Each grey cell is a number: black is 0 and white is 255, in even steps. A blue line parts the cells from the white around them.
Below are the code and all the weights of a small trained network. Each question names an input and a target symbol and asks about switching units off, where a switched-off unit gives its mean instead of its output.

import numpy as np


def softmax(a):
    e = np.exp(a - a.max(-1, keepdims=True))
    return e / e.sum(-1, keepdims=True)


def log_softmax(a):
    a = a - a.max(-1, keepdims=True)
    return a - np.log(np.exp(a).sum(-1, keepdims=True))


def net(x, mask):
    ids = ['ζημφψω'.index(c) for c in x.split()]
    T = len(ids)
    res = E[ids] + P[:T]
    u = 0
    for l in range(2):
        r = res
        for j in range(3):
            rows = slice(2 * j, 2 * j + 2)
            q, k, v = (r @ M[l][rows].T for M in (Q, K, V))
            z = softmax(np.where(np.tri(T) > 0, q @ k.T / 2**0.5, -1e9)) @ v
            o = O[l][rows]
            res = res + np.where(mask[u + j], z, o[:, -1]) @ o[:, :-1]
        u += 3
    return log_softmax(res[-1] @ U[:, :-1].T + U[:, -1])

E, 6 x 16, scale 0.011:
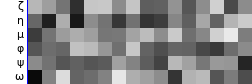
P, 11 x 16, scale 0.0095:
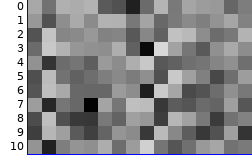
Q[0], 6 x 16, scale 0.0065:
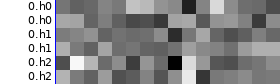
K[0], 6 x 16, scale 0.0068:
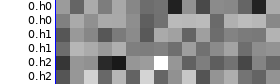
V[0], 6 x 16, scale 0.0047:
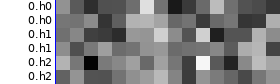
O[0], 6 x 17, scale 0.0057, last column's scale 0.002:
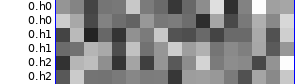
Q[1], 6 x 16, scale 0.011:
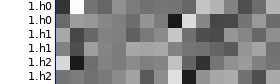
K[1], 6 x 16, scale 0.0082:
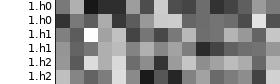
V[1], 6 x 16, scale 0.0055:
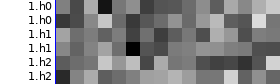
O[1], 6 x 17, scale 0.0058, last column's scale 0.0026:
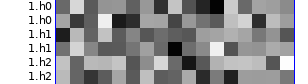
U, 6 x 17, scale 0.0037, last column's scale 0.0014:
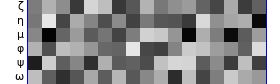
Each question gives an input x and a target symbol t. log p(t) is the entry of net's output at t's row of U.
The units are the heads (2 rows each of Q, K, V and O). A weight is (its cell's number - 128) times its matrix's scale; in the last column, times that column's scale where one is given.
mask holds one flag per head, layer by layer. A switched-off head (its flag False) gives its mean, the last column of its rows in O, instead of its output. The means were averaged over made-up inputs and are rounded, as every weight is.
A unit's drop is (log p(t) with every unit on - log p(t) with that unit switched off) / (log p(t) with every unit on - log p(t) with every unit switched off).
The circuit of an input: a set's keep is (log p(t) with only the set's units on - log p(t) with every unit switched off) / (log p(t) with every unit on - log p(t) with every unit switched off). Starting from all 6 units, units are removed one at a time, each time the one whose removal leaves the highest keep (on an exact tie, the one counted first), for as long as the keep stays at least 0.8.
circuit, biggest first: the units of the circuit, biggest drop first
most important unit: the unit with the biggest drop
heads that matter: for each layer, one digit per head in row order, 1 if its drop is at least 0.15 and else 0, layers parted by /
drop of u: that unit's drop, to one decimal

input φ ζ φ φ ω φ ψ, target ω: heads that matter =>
001 / 001
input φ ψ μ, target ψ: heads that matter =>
000 / 001
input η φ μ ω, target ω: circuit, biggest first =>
[1.h2; 0.h2]
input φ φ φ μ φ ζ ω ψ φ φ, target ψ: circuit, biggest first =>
[1.h2; 0.h2]
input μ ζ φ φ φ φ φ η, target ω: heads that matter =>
100 / 011
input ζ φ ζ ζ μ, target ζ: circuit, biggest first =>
[1.h0]
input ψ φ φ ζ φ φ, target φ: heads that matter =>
000 / 101
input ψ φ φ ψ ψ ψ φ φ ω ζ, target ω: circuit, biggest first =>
[1.h2; 0.h2]
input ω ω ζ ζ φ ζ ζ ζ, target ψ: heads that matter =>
011 / 011
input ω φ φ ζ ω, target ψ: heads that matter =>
011 / 011
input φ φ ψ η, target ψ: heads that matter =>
000 / 001
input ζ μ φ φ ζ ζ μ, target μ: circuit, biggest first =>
[1.h1; 1.h0]
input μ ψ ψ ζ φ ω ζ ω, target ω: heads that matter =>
101 / 011
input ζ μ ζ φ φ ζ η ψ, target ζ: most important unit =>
1.h0
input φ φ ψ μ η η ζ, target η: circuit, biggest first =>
[1.h0; 0.h1]
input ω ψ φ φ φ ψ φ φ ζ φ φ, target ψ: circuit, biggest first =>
[0.h1; 1.h1; 0.h2; 1.h2]
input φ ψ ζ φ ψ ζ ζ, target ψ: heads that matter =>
001 / 001
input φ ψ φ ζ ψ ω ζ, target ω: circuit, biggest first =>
[1.h2; 0.h1; 0.h2]
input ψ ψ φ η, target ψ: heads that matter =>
001 / 001
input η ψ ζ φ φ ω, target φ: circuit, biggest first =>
[1.h2; 1.h0]
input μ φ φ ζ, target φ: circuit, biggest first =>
[1.h2]
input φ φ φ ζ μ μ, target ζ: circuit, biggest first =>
[1.h0; 0.h1]
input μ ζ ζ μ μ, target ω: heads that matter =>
100 / 011
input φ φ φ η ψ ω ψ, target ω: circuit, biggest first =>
[1.h2; 0.h1; 0.h2]
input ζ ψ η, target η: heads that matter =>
000 / 100
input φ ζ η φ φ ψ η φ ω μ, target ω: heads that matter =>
000 / 001
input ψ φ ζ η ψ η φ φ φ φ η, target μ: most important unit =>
1.h2
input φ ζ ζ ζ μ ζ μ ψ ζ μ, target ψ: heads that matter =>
001 / 001
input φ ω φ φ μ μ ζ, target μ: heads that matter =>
000 / 110
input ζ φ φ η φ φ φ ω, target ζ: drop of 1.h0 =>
0.9
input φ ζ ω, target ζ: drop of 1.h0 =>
0.8
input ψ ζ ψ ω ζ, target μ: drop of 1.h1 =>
0.3
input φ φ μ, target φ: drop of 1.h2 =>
0.6
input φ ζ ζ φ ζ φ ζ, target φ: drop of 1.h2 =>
0.8
